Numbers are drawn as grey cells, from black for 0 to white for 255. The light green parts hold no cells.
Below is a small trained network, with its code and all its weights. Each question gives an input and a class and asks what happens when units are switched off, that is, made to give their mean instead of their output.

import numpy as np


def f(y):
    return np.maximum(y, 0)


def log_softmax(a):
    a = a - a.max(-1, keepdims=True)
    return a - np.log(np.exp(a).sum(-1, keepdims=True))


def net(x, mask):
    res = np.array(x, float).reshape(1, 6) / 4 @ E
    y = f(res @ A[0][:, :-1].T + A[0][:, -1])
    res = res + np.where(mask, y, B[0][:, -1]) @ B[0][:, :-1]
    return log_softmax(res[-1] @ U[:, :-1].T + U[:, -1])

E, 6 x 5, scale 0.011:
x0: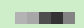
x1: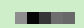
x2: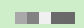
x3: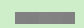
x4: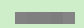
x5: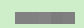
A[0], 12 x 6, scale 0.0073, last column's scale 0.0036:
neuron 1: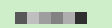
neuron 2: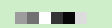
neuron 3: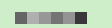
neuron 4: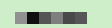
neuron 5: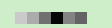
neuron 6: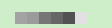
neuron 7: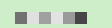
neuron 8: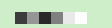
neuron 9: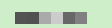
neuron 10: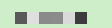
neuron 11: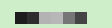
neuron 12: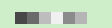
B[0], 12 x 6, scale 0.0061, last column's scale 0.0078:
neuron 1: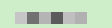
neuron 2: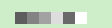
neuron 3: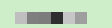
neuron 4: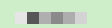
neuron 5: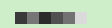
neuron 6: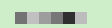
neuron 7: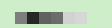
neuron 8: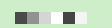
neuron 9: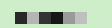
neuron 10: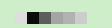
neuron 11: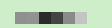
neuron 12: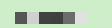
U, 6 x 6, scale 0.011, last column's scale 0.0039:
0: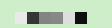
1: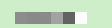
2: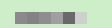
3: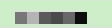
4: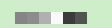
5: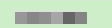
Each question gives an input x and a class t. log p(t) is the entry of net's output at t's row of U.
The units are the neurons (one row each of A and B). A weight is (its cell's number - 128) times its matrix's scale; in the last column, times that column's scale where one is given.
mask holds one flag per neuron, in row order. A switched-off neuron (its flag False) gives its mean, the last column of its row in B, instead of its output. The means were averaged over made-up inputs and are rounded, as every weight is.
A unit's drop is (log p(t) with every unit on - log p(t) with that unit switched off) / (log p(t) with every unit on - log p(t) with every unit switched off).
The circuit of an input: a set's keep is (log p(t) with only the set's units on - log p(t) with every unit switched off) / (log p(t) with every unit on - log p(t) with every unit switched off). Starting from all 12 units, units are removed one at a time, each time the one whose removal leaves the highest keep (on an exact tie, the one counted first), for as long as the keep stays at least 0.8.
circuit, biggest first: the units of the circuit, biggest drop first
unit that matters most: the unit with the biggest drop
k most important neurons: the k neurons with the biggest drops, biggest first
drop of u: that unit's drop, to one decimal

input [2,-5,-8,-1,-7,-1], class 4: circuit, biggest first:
(neuron 8)
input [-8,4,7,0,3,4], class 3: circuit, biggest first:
(neuron 9; neuron 12)
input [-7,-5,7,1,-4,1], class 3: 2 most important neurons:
(neuron 12; neuron 9)
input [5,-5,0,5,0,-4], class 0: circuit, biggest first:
(neuron 10; neuron 12)
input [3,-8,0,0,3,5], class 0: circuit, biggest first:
(neuron 10; neuron 7)
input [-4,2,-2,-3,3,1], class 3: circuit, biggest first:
(neuron 2; neuron 9; neuron 10)
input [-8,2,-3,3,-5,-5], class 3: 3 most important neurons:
(neuron 9; neuron 12; neuron 11)
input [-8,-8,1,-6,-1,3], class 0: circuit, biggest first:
(neuron 7; neuron 10)
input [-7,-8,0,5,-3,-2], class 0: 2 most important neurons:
(neuron 7; neuron 10)
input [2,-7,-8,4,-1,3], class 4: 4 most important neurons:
(neuron 8; neuron 4; neuron 11; neuron 9)
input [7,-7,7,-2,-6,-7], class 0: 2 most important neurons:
(neuron 10; neuron 8)
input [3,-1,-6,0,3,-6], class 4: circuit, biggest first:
(neuron 8; neuron 9)
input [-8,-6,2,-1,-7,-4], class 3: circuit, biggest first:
(neuron 12; neuron 9)
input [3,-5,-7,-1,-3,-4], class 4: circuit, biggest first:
(neuron 8)
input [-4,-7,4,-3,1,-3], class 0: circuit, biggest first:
(neuron 7; neuron 10)
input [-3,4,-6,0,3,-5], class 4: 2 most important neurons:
(neuron 8; neuron 7)
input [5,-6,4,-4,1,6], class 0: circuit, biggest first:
(neuron 10; neuron 8)
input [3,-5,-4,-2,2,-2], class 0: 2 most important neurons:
(neuron 10; neuron 2)
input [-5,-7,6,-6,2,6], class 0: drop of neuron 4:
-0.1
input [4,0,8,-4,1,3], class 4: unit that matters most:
neuron 2
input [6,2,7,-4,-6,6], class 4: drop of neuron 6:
0.1
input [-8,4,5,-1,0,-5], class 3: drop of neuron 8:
0.1
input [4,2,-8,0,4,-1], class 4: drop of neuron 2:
-0.1
